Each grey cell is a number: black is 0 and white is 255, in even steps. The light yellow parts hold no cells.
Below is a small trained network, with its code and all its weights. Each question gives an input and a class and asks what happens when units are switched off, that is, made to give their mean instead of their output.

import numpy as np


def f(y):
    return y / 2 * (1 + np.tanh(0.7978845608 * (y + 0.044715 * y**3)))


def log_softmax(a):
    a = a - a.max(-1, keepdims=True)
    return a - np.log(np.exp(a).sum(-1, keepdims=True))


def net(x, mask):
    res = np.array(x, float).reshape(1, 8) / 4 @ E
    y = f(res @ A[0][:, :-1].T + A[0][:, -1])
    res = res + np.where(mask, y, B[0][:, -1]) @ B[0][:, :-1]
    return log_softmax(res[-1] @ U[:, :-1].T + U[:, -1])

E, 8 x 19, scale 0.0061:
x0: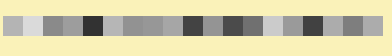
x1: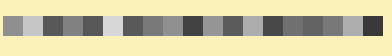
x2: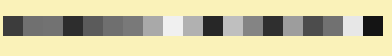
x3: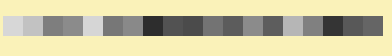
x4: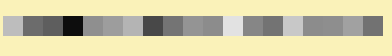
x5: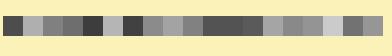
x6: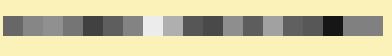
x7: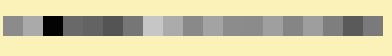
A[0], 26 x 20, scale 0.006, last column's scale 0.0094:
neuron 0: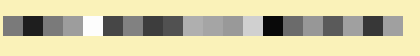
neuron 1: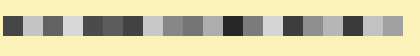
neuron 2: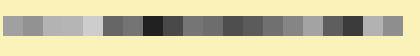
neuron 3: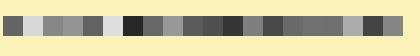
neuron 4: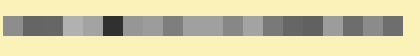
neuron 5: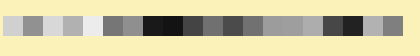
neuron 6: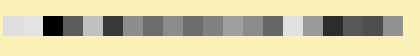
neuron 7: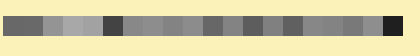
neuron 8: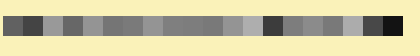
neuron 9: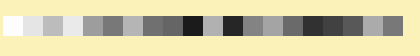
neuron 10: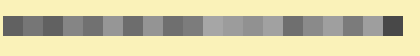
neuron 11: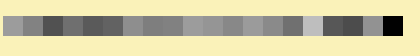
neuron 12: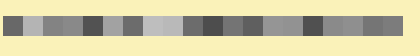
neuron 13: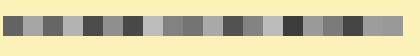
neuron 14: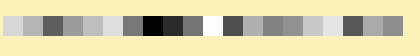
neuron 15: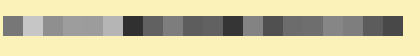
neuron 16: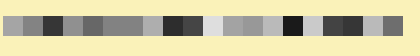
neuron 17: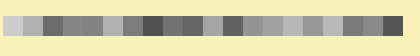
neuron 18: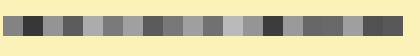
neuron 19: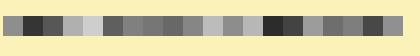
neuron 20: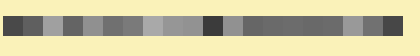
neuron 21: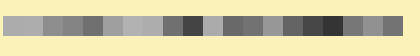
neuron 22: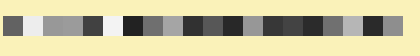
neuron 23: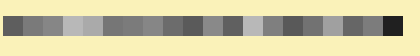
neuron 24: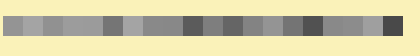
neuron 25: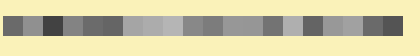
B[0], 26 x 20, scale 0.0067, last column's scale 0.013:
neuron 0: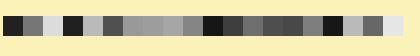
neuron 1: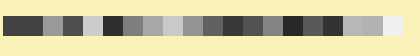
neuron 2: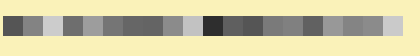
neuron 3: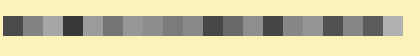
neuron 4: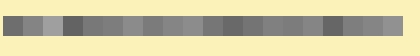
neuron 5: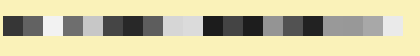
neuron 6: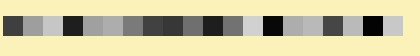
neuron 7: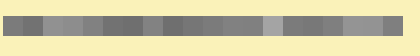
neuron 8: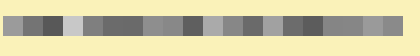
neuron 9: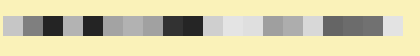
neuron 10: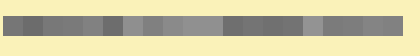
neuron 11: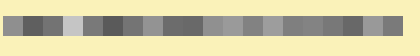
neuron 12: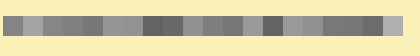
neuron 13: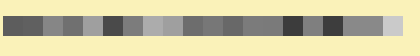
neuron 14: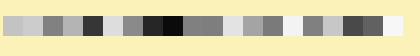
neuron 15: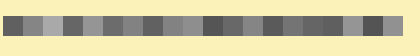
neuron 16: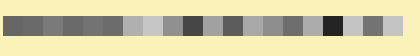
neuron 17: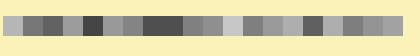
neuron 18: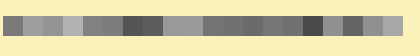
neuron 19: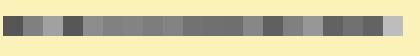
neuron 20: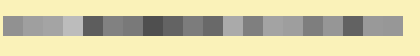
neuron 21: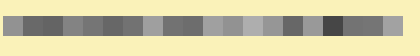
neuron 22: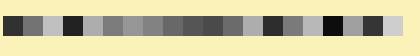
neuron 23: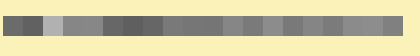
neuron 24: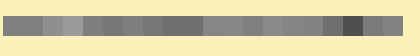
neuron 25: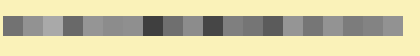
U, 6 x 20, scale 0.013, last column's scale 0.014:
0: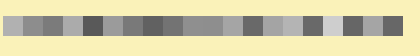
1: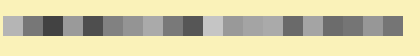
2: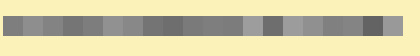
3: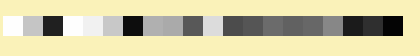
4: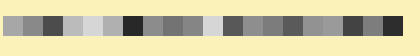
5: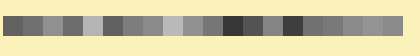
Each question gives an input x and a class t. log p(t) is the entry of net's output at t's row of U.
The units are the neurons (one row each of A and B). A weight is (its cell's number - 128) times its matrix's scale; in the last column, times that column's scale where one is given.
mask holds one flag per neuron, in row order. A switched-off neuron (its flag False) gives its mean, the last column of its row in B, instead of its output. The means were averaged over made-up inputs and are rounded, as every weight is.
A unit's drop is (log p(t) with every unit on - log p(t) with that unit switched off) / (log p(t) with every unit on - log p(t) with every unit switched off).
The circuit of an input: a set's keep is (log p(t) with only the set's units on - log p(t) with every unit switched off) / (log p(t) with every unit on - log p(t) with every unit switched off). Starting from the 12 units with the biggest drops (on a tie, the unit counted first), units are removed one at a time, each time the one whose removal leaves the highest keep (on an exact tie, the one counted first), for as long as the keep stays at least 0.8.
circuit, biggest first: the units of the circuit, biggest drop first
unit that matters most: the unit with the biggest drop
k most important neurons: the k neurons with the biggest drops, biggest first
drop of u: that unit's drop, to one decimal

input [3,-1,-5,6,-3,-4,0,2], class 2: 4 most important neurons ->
neuron 9; neuron 5; neuron 6; neuron 14
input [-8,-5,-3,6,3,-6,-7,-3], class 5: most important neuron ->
neuron 5
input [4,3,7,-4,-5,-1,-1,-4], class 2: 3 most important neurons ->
neuron 5; neuron 1; neuron 0
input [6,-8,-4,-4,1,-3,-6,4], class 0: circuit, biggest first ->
neuron 14; neuron 0
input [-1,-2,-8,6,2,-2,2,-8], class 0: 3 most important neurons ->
neuron 14; neuron 9; neuron 1
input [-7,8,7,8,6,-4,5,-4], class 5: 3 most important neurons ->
neuron 0; neuron 14; neuron 9
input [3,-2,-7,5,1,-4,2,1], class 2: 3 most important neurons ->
neuron 5; neuron 6; neuron 16
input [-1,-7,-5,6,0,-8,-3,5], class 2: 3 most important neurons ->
neuron 14; neuron 9; neuron 6
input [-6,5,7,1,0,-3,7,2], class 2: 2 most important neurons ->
neuron 1; neuron 5
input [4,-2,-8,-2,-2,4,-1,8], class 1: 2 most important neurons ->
neuron 9; neuron 14
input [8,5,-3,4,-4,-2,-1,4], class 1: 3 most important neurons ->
neuron 9; neuron 0; neuron 21
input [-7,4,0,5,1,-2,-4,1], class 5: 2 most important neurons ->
neuron 0; neuron 9
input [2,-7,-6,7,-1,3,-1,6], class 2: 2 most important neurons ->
neuron 14; neuron 9
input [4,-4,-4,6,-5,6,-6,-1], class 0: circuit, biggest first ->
neuron 14
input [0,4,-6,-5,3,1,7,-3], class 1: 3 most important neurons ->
neuron 5; neuron 0; neuron 2
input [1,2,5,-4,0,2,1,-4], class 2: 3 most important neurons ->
neuron 1; neuron 5; neuron 0
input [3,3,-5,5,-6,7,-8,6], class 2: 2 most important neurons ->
neuron 14; neuron 9
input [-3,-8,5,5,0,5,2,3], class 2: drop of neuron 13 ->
0.1
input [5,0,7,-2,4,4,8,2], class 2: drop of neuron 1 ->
0.3
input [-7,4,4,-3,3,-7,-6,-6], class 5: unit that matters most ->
neuron 0
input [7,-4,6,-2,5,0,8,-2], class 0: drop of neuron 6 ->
0.2
